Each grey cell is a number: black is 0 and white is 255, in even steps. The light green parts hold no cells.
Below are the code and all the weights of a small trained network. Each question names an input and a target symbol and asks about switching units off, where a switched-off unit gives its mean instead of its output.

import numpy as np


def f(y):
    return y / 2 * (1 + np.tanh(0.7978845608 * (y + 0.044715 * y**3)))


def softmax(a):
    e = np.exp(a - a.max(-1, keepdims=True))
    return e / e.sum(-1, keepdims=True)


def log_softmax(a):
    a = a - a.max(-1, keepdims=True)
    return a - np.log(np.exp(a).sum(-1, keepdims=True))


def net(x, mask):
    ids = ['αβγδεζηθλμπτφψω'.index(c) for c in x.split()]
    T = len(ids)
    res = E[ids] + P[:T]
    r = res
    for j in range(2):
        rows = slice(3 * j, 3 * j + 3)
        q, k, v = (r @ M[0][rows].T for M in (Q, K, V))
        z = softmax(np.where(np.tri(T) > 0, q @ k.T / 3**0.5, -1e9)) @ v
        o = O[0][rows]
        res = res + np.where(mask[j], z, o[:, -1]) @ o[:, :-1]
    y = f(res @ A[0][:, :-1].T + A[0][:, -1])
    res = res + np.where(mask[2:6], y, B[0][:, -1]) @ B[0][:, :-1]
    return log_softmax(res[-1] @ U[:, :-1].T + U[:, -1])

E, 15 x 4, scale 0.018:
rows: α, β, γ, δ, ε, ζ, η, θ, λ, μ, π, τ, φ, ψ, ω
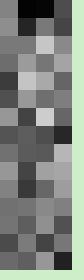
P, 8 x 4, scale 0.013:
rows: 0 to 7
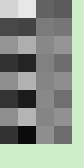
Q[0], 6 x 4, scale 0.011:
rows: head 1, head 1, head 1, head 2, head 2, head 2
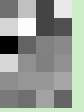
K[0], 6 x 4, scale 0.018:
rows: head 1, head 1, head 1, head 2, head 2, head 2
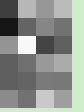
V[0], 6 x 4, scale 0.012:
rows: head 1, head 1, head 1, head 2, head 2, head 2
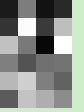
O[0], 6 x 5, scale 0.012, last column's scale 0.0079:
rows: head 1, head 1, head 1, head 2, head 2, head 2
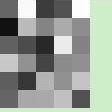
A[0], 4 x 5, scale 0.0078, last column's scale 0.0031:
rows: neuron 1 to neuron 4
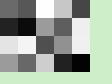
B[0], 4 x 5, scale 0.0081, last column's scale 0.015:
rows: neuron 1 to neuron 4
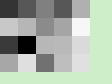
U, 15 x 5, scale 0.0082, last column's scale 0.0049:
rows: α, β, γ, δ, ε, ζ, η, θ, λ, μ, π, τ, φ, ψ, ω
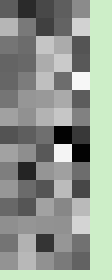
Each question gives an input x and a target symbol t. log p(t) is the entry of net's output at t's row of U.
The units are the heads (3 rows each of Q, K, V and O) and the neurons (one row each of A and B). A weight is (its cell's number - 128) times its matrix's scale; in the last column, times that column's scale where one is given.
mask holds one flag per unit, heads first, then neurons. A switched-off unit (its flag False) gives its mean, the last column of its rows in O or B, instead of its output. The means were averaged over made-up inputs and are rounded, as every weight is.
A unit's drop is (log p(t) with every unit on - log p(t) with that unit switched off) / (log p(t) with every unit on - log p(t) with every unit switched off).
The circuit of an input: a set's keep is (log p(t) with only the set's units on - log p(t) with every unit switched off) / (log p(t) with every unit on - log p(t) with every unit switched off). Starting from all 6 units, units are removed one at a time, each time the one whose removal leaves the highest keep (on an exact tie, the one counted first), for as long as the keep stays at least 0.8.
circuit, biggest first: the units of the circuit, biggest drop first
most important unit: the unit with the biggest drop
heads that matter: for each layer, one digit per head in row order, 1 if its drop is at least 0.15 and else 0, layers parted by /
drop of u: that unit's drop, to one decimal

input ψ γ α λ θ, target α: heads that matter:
10
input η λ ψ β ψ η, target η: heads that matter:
10
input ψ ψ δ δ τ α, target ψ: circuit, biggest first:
[head 1]
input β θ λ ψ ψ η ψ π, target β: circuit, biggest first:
[head 1; neuron 3]
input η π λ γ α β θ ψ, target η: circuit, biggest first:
[head 1; neuron 4; neuron 2]
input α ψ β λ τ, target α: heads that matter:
01
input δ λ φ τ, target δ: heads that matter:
11
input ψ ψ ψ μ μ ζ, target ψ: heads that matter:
10
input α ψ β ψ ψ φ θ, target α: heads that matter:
11
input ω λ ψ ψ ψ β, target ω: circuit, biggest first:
[head 1; neuron 4]
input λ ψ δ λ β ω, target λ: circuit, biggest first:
[head 1; neuron 2]
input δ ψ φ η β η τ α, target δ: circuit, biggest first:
[head 1; head 2]
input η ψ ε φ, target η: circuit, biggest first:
[neuron 4; head 1]
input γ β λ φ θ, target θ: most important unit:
neuron 2
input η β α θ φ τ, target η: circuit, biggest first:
[head 1; neuron 4]
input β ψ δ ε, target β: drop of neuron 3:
0.2
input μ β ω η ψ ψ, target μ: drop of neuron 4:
0.2
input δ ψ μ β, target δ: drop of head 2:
0.3
